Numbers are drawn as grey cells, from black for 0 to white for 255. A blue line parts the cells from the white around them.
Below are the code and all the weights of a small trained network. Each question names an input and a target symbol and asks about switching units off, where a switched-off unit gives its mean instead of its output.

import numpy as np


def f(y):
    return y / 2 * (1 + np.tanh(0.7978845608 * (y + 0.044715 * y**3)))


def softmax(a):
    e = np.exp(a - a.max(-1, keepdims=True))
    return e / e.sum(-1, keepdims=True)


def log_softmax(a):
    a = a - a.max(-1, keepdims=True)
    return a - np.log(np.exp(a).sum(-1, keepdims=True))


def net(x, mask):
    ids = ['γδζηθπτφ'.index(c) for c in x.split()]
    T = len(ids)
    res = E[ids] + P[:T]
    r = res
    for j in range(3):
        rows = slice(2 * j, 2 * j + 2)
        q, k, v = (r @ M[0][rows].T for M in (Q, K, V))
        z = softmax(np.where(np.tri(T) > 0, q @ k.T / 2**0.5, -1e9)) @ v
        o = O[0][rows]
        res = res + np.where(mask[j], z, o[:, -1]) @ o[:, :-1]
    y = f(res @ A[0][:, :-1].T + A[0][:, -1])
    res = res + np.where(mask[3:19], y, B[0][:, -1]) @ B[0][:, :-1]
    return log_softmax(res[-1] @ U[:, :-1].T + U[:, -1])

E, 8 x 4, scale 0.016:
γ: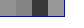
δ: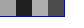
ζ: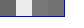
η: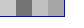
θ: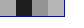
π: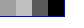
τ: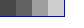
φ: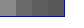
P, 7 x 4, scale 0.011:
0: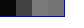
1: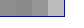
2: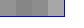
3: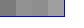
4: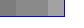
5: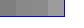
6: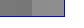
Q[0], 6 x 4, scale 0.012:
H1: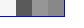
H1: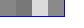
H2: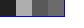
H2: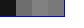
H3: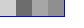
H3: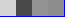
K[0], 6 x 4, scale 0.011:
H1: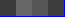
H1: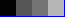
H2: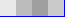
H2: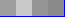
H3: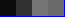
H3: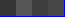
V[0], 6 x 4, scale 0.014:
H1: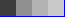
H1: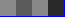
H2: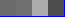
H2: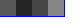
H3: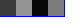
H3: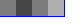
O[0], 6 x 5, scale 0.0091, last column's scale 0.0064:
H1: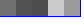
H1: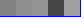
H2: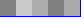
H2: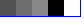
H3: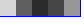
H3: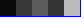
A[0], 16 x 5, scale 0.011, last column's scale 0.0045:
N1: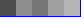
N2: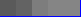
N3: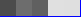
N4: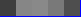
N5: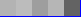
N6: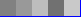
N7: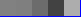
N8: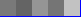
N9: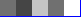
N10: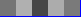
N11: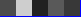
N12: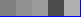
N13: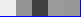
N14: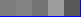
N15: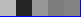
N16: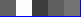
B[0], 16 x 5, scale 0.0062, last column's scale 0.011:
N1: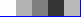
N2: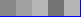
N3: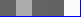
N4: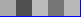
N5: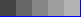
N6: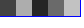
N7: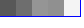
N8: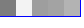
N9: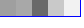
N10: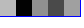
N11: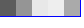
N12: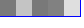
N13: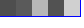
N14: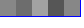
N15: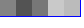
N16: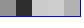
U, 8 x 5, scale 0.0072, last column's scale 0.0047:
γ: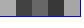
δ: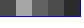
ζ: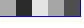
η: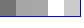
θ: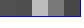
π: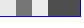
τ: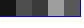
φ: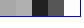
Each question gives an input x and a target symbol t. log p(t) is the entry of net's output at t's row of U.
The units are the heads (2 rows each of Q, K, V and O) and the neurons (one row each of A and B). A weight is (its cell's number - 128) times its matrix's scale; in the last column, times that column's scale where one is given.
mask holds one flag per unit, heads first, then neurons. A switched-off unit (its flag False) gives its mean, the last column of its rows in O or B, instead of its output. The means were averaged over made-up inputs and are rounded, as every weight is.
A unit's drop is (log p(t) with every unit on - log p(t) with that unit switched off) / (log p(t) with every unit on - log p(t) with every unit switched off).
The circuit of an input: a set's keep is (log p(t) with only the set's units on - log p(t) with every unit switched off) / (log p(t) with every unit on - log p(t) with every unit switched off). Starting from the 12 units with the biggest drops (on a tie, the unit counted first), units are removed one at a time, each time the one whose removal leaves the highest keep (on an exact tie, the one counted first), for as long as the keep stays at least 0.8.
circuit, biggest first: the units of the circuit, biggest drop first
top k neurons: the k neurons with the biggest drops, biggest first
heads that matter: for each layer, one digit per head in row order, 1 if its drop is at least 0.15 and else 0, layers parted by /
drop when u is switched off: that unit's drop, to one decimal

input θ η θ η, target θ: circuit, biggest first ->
(H3)
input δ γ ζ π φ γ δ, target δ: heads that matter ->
110
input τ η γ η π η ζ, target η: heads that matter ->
001
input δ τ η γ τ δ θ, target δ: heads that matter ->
110
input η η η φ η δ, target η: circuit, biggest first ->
(N9, H3, N8)
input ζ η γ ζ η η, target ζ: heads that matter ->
111
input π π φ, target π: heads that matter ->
101
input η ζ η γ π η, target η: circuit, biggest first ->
(H3, H2)
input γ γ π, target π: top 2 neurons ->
(N16, N11)
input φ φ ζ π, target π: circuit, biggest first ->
(H3, N16)
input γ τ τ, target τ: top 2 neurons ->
(N3, N12)
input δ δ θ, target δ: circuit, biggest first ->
(H2, H1, N6, H3)
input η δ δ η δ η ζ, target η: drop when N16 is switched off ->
0.1
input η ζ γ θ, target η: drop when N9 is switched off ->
0.2
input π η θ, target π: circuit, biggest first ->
(H1)
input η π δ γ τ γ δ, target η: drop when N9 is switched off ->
0.2
